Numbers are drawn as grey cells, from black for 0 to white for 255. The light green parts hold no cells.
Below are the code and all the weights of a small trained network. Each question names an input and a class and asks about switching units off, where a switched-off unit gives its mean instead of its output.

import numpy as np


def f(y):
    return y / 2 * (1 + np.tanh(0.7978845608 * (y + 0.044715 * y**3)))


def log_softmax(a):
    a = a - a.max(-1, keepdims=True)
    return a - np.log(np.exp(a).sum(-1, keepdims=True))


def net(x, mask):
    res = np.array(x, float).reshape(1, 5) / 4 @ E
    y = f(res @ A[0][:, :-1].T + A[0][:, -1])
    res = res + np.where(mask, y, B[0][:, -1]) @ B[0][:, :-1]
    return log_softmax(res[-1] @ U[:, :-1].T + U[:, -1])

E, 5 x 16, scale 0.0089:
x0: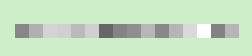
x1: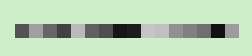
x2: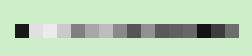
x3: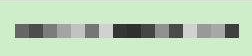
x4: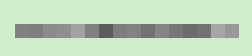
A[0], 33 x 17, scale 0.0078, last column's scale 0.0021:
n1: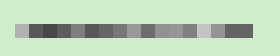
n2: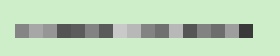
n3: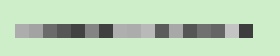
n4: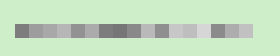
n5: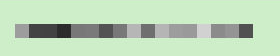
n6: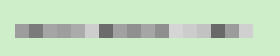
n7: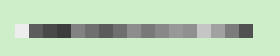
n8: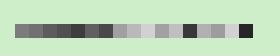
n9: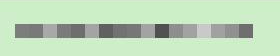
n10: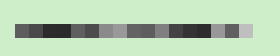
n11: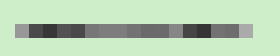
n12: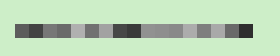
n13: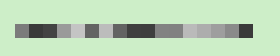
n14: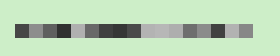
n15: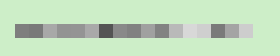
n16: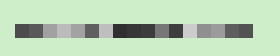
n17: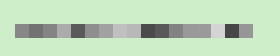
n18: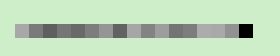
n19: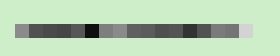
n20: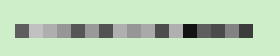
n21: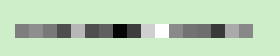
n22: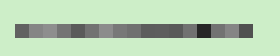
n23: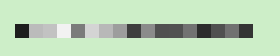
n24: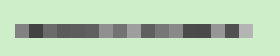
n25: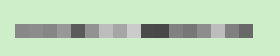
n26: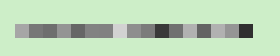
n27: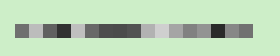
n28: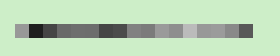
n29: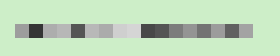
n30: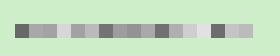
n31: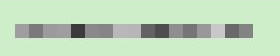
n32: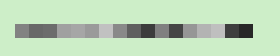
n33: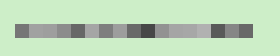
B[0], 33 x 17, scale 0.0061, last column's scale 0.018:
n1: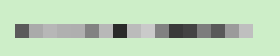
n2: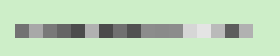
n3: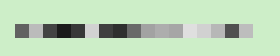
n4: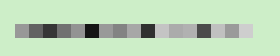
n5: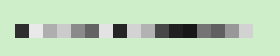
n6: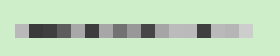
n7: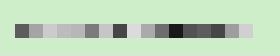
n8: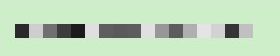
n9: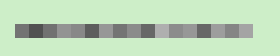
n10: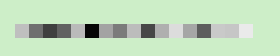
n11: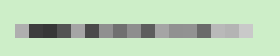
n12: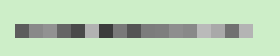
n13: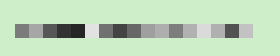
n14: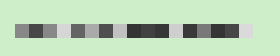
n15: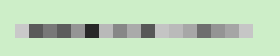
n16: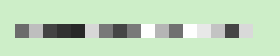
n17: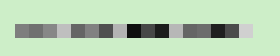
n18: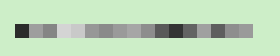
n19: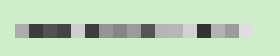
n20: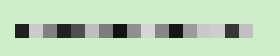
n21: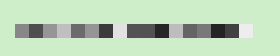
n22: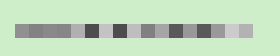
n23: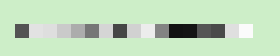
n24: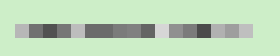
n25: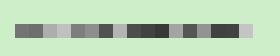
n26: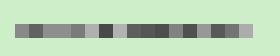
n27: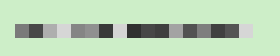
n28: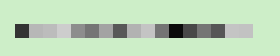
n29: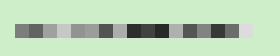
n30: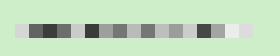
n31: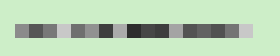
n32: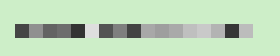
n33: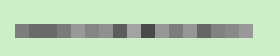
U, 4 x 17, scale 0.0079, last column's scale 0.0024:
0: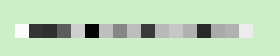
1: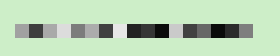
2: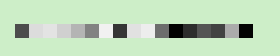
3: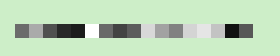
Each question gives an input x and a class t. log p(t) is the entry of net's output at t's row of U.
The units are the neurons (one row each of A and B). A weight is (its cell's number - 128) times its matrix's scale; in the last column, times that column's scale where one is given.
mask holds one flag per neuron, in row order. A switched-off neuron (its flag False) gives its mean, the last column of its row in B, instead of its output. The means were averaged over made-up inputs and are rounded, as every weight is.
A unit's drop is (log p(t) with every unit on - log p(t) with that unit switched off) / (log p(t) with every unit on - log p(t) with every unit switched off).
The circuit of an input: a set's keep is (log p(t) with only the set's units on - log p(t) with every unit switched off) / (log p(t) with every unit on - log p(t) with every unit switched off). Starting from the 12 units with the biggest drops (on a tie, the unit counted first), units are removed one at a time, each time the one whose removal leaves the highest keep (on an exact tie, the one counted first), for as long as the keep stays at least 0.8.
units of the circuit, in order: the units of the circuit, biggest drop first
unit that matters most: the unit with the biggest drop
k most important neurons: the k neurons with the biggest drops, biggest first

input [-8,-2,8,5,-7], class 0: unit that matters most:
n10
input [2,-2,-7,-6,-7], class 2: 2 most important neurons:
[n5; n7]
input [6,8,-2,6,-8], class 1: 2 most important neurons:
[n21; n27]
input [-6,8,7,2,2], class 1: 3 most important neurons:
[n21; n14; n27]
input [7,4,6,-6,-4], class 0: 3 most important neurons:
[n30; n4; n6]
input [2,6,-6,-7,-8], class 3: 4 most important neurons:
[n8; n3; n23; n29]
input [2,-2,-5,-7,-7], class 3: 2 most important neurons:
[n3; n8]
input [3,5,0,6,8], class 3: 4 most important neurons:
[n16; n13; n29; n17]
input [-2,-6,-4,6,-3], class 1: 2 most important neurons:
[n17; n29]
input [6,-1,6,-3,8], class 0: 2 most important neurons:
[n30; n4]
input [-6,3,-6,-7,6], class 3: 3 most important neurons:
[n8; n3; n23]
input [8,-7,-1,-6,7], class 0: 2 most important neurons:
[n30; n6]
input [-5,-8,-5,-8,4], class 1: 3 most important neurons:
[n31; n29; n17]
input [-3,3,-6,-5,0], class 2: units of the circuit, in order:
[n5]
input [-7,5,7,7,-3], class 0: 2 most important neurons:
[n10; n19]
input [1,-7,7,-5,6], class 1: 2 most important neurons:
[n29; n31]
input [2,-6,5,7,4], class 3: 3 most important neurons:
[n16; n32; n21]
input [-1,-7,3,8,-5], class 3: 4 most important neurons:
[n16; n32; n13; n21]
